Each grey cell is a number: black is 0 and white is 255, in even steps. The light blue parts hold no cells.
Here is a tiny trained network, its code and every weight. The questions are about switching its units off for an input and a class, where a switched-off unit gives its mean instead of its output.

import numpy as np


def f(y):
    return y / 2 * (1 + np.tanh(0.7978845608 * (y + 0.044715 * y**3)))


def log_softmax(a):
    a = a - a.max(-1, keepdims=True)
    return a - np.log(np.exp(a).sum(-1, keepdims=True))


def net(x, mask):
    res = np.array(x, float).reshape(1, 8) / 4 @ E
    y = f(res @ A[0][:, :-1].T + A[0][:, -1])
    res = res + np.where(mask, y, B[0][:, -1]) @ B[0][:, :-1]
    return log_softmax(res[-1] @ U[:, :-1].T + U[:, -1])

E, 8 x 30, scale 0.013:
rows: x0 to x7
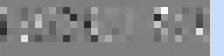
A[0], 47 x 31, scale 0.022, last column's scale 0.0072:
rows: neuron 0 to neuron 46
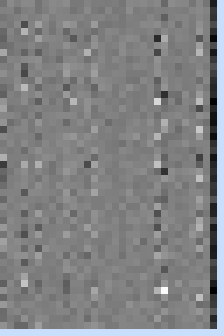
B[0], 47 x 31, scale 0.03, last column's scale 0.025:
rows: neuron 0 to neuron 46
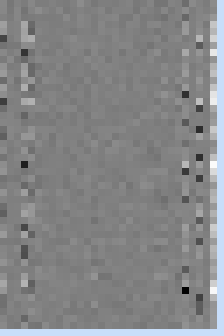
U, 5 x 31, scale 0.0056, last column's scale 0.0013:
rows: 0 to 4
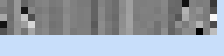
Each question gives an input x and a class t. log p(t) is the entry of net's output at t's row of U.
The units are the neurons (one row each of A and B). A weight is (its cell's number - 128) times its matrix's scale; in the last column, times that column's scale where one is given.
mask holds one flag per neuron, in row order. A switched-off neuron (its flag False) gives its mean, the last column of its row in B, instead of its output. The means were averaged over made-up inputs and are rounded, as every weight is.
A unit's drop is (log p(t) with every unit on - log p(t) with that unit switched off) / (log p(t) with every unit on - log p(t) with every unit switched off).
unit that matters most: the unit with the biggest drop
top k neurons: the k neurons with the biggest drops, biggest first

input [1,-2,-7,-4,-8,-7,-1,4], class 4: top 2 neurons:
[neuron 22; neuron 15]
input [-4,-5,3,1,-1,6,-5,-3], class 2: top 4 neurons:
[neuron 41; neuron 40; neuron 12; neuron 4]
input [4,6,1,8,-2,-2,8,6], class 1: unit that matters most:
neuron 23
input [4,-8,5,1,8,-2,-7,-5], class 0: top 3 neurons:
[neuron 13; neuron 24; neuron 28]
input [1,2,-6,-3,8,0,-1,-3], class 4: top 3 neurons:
[neuron 18; neuron 25; neuron 42]
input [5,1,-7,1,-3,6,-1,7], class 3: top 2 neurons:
[neuron 14; neuron 3]
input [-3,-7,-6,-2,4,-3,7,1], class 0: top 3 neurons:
[neuron 13; neuron 24; neuron 5]
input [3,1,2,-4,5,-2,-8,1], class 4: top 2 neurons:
[neuron 23; neuron 18]
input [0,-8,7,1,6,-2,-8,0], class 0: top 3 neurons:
[neuron 13; neuron 24; neuron 14]
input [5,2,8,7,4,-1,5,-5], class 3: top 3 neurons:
[neuron 5; neuron 30; neuron 7]
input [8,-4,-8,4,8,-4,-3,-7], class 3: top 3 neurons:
[neuron 14; neuron 19; neuron 22]
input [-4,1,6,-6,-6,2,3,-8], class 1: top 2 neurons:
[neuron 14; neuron 7]
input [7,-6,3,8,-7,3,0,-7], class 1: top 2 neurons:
[neuron 23; neuron 41]
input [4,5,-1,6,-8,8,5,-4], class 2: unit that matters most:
neuron 40
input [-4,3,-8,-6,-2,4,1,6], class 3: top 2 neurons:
[neuron 14; neuron 23]
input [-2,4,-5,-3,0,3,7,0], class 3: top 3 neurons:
[neuron 14; neuron 13; neuron 24]
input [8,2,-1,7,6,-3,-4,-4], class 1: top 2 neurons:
[neuron 23; neuron 36]
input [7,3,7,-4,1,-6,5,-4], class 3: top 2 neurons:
[neuron 5; neuron 30]
